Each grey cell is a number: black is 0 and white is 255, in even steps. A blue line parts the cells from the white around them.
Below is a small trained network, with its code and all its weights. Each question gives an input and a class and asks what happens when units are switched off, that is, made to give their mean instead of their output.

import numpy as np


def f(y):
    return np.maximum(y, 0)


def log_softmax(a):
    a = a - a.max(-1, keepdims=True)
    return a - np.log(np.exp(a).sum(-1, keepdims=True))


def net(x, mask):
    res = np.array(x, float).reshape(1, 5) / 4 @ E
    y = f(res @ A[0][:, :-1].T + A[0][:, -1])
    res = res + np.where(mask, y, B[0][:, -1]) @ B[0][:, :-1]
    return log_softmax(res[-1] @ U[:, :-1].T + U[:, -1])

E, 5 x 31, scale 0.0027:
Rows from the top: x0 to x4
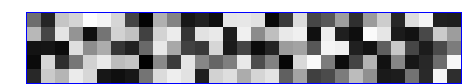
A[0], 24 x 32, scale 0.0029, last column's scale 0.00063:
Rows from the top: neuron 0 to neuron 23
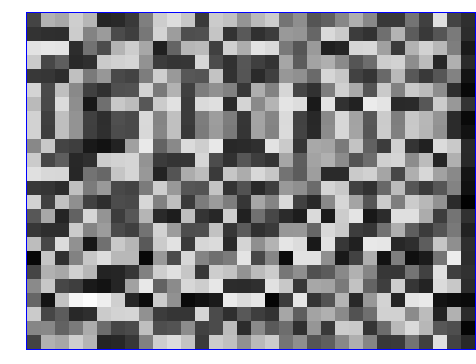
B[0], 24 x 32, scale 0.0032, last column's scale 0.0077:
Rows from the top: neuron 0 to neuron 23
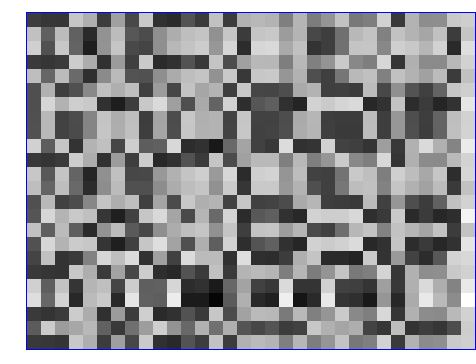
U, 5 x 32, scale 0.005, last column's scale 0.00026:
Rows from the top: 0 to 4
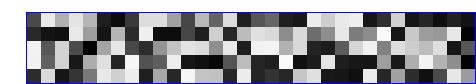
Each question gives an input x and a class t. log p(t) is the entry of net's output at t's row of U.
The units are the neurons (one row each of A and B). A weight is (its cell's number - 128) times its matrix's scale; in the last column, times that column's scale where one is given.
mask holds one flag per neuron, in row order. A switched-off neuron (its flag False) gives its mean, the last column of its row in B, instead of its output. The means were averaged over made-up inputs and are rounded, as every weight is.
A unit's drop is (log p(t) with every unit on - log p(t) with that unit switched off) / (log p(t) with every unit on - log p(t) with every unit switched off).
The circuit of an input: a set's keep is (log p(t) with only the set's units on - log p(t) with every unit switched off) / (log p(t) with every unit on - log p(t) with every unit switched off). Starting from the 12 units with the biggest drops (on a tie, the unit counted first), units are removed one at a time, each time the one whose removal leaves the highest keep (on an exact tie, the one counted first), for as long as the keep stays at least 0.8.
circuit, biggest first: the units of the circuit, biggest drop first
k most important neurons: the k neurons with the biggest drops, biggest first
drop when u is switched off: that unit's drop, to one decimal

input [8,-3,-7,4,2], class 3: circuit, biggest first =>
neuron 20
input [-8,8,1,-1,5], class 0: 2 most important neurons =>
neuron 6; neuron 16
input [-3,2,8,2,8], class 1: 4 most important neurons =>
neuron 18; neuron 23; neuron 0; neuron 2
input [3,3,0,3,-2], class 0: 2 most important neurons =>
neuron 9; neuron 19
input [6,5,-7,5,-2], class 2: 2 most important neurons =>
neuron 11; neuron 2
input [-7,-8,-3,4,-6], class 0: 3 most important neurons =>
neuron 14; neuron 20; neuron 22
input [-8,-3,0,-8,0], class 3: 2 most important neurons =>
neuron 9; neuron 19
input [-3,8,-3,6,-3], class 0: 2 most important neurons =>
neuron 6; neuron 16
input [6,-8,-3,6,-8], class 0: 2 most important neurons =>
neuron 14; neuron 22
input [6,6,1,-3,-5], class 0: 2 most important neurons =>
neuron 16; neuron 6
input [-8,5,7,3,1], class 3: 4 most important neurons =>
neuron 9; neuron 19; neuron 2; neuron 11
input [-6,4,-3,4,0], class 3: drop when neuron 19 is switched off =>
0.2
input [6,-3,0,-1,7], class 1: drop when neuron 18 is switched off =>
0.5
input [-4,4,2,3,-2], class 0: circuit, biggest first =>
neuron 6
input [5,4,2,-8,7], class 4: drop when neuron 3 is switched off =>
0.1
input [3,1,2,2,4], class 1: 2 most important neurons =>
neuron 9; neuron 19
